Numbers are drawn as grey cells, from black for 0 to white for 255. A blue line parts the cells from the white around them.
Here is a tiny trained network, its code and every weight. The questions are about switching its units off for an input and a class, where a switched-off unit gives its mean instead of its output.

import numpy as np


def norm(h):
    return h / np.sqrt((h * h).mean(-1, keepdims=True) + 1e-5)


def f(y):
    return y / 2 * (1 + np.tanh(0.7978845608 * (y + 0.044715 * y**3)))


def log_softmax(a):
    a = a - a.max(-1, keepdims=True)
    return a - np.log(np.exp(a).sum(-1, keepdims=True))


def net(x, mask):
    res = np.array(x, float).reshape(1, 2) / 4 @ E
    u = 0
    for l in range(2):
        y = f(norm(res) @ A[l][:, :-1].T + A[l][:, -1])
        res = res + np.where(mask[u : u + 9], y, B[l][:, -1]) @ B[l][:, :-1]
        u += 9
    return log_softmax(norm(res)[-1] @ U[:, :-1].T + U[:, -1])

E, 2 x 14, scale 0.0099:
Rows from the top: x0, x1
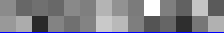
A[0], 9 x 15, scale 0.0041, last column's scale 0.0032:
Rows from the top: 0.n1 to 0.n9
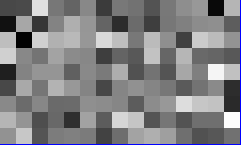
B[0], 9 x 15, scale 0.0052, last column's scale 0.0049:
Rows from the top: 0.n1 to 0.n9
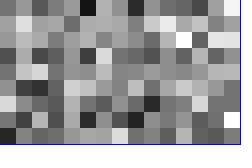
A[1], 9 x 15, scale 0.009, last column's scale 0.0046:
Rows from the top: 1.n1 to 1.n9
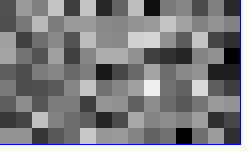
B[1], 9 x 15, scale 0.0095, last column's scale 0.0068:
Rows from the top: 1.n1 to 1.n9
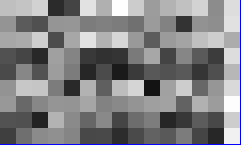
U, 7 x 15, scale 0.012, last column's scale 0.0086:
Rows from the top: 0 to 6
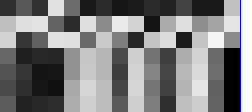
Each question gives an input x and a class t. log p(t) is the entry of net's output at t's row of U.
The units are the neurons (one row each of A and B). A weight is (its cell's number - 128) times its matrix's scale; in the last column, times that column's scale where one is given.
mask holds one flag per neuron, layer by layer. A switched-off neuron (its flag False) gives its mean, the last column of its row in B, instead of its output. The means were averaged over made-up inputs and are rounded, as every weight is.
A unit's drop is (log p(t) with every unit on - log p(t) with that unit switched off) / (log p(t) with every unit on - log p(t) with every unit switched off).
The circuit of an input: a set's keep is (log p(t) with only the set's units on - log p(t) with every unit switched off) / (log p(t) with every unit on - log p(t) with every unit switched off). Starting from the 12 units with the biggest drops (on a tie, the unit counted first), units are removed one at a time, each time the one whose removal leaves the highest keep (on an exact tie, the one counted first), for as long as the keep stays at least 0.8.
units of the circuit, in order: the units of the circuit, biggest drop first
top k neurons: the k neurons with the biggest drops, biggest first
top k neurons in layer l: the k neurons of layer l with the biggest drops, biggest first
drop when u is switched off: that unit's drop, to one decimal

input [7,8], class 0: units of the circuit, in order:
(1.n9)
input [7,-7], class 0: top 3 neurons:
(1.n5, 1.n8, 1.n1)
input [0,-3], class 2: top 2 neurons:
(0.n1, 1.n7)
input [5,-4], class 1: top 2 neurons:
(0.n8, 1.n6)
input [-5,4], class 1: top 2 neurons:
(0.n1, 1.n1)
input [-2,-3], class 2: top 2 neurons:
(0.n1, 1.n9)
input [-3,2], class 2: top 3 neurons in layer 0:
(0.n8, 0.n5, 0.n2)
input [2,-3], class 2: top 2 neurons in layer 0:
(0.n1, 0.n4)
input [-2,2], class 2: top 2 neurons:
(0.n8, 1.n6)
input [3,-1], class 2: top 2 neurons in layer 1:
(1.n2, 1.n1)
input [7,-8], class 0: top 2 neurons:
(1.n5, 1.n8)
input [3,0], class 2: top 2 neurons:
(0.n3, 1.n2)
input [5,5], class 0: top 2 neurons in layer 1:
(1.n9, 1.n1)
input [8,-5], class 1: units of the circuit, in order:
(1.n6)
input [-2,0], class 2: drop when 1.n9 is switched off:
0.1
